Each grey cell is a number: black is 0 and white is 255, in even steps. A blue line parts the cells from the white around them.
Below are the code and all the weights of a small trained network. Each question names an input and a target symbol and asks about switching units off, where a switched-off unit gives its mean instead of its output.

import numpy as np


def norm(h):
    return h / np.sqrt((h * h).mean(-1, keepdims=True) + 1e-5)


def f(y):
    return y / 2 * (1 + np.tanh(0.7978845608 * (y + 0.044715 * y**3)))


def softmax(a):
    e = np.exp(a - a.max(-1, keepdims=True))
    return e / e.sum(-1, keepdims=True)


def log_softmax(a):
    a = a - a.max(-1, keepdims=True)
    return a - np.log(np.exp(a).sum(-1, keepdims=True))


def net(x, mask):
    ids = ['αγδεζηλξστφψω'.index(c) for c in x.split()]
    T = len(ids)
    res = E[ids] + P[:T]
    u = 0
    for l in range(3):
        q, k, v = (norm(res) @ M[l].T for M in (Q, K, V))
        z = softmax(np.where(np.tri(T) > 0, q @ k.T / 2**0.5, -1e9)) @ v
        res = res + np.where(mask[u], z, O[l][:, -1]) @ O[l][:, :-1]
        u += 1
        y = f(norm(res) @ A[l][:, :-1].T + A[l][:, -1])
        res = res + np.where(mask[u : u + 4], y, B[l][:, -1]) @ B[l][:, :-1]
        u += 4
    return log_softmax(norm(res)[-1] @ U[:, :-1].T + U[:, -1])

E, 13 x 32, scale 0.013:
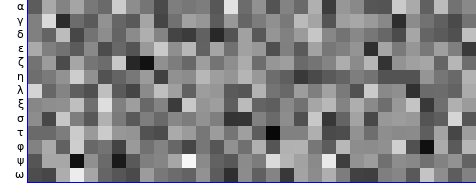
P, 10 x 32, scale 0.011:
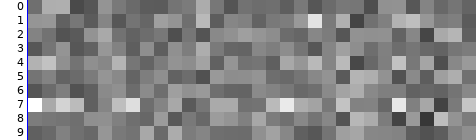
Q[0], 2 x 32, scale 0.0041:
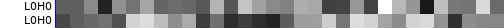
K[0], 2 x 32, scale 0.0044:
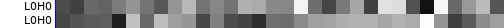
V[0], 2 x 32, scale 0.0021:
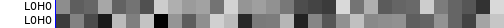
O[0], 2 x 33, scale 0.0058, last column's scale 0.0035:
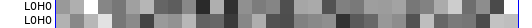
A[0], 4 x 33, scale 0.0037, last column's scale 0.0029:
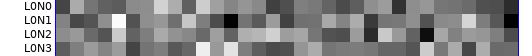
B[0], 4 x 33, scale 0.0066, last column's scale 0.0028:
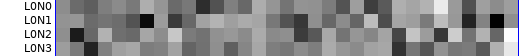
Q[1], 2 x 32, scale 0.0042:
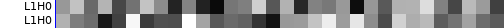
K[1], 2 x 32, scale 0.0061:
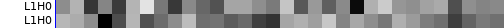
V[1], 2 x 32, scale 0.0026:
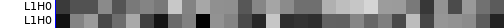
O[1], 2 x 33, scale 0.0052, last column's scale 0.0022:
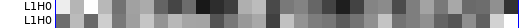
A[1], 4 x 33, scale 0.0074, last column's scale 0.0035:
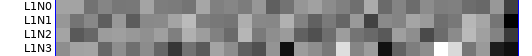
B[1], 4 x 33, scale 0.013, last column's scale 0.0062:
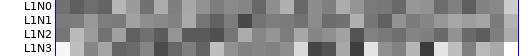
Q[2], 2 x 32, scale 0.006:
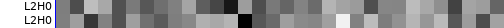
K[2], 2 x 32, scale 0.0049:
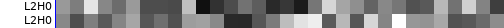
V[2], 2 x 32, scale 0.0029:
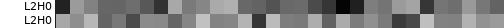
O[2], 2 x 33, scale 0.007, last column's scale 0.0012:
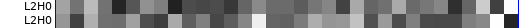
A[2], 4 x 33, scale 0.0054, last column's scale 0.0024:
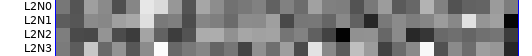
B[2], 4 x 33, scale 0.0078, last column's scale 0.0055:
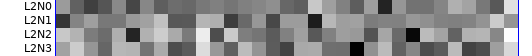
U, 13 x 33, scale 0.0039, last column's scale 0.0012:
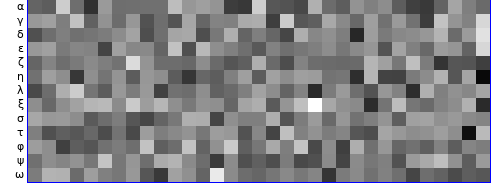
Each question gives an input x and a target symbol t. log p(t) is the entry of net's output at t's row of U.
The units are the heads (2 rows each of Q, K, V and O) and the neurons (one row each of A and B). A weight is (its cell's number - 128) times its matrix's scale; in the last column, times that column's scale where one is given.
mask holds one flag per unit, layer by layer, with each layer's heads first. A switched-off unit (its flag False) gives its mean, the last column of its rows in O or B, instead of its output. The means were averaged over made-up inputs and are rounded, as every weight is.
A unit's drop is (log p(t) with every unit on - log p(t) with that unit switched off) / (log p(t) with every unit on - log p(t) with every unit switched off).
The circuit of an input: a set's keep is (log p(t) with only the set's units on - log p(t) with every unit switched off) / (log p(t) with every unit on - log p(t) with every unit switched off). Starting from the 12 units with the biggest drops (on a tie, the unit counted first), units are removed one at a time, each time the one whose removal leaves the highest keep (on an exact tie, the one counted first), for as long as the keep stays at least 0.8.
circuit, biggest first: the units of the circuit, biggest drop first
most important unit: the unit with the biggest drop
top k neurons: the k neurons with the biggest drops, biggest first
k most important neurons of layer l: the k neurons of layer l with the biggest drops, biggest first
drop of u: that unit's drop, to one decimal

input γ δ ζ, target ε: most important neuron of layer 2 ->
L2N2
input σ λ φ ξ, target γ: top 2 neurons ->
L1N3; L1N0
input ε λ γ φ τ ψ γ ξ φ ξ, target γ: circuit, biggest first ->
L1N3; L2N3; L2N2; L1N0
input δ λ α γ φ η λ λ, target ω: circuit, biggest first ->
L2N3; L1N3
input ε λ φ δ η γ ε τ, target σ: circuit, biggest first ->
L1H0; L1N3
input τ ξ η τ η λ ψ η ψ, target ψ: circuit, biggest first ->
L1N1; L1N3; L2N3; L0N2
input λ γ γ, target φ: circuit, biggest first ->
L1N3; L1N0; L0N2
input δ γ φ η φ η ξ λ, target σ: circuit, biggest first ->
L1H0; L1N3
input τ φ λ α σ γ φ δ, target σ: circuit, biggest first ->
L1N3; L0H0
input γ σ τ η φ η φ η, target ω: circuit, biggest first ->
L1N3; L2N3
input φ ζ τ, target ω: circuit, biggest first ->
L1N2; L1N3
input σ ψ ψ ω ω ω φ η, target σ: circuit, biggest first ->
L1H0; L1N3
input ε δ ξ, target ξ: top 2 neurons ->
L1N3; L0N2
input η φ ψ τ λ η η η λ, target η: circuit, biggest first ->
L1N2; L1N1
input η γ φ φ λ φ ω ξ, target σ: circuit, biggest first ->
L1N3; L1H0
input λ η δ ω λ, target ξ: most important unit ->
L2H0
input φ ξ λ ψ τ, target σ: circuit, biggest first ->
L1N3; L1H0
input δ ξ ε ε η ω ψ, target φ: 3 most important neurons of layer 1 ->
L1N3; L1N0; L1N1
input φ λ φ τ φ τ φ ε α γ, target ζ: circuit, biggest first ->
L1N3; L2H0; L0N0
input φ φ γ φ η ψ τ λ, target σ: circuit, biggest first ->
L1H0; L1N3; L0H0
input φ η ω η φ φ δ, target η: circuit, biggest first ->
L1N3; L2N0; L1N0
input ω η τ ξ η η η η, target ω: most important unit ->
L2N3
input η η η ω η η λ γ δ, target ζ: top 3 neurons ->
L1N3; L0N1; L1N0
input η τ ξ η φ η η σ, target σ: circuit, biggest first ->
L1N3; L1H0
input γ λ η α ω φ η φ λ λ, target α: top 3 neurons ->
L1N3; L2N0; L0N3
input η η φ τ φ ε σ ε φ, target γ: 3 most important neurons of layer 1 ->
L1N3; L1N0; L1N2
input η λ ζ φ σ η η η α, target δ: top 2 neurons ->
L2N1; L1N3
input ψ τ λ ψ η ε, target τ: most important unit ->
L0N1
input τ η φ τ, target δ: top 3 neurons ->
L2N1; L1N3; L2N0
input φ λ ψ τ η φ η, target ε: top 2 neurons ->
L2N2; L1N3
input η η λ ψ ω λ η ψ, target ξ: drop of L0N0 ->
0.2
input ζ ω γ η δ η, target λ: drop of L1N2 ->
0.2
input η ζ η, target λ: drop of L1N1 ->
0.1
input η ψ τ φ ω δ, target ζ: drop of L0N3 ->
0.0
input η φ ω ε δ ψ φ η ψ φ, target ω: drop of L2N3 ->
0.6
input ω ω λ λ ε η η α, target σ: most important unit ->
L1H0
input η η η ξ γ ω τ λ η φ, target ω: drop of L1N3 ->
1.4
